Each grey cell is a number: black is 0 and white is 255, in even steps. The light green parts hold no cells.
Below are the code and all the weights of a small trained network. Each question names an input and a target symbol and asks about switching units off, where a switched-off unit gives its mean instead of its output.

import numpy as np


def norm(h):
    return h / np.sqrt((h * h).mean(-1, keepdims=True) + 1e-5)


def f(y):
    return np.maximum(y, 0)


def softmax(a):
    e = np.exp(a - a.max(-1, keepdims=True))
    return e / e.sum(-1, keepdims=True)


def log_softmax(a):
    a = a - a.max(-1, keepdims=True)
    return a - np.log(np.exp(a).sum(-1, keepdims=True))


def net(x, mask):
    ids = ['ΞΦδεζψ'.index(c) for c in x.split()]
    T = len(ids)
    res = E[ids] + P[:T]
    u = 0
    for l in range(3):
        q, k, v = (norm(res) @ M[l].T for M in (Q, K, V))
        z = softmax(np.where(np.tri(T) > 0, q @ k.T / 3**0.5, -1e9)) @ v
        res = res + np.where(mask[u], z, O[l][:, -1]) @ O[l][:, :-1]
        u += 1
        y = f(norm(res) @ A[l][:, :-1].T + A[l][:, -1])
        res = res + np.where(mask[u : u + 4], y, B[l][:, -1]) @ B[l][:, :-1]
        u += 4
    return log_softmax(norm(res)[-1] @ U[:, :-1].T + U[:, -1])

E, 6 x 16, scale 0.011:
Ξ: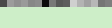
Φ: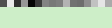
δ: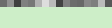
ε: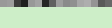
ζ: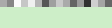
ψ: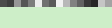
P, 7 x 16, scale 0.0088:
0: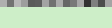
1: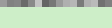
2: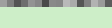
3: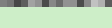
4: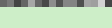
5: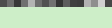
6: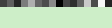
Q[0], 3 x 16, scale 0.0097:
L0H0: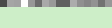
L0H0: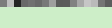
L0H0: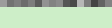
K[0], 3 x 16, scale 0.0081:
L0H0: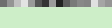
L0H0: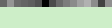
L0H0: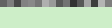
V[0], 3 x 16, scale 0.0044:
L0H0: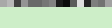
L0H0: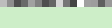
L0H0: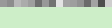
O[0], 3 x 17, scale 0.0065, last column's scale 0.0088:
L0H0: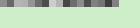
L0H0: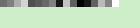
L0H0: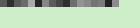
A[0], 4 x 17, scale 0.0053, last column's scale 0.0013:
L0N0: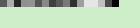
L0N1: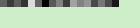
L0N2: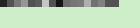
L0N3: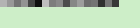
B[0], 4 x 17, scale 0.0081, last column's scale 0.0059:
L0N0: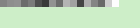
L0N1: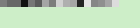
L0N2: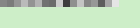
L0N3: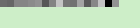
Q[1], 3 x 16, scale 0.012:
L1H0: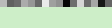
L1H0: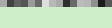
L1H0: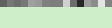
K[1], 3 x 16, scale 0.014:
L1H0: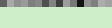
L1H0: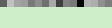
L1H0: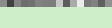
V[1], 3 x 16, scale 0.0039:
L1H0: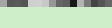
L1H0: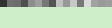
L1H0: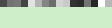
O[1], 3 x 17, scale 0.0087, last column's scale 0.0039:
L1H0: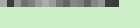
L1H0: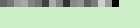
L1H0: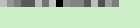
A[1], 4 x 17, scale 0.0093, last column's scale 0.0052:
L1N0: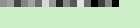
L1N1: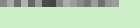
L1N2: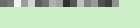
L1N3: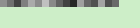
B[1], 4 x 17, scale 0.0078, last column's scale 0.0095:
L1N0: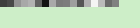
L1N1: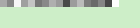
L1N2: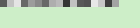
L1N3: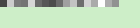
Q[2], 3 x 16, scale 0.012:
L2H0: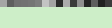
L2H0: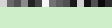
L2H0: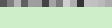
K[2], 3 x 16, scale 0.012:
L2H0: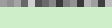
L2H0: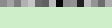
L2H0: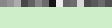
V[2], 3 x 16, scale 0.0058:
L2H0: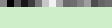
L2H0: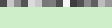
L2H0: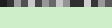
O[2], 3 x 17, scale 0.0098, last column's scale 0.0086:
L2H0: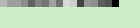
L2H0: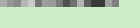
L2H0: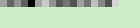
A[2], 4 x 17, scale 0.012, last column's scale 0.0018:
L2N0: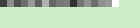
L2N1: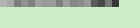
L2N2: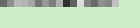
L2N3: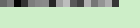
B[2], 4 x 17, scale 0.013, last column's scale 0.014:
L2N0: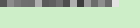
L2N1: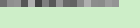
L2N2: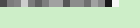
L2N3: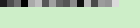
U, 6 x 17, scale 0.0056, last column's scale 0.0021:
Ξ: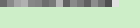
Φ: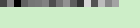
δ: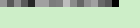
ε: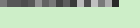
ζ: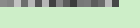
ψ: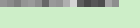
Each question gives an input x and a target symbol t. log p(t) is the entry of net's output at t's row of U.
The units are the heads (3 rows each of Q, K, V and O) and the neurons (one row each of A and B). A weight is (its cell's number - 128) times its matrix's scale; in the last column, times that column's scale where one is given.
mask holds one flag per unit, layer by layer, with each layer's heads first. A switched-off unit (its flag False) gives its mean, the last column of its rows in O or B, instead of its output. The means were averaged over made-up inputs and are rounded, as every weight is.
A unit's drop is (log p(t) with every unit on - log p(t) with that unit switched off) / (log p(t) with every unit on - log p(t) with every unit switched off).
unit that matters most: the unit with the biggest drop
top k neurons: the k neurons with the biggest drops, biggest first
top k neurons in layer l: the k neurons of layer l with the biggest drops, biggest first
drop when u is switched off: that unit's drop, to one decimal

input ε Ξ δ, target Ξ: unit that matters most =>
L0N2
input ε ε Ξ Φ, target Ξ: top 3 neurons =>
[L1N1, L0N2, L0N1]
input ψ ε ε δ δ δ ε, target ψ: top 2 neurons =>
[L0N2, L2N3]
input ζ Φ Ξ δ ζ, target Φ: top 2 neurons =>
[L0N1, L1N1]
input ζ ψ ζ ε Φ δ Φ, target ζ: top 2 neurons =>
[L0N0, L2N1]
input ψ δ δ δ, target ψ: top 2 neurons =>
[L0N0, L0N2]
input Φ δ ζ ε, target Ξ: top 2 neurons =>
[L1N1, L0N1]
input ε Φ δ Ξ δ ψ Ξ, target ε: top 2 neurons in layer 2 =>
[L2N3, L2N0]
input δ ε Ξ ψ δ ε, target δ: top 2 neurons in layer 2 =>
[L2N3, L2N0]
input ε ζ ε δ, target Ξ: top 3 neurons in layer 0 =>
[L0N2, L0N1, L0N3]
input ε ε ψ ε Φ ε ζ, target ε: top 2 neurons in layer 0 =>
[L0N2, L0N0]
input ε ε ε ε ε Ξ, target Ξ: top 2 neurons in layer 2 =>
[L2N3, L2N2]
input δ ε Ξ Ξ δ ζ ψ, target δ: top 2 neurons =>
[L0N1, L1N3]
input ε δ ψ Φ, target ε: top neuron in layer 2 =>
[L2N2]
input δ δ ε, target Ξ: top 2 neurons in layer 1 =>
[L1N1, L1N3]
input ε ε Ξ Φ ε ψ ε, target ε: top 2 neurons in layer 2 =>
[L2N3, L2N0]
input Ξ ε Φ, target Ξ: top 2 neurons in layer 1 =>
[L1N1, L1N2]
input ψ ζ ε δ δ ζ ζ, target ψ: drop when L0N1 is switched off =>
0.0
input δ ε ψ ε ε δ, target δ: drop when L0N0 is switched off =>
0.1
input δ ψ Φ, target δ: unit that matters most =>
L2H0
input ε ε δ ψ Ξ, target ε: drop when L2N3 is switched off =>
0.1
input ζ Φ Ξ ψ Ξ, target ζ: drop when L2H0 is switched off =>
1.0
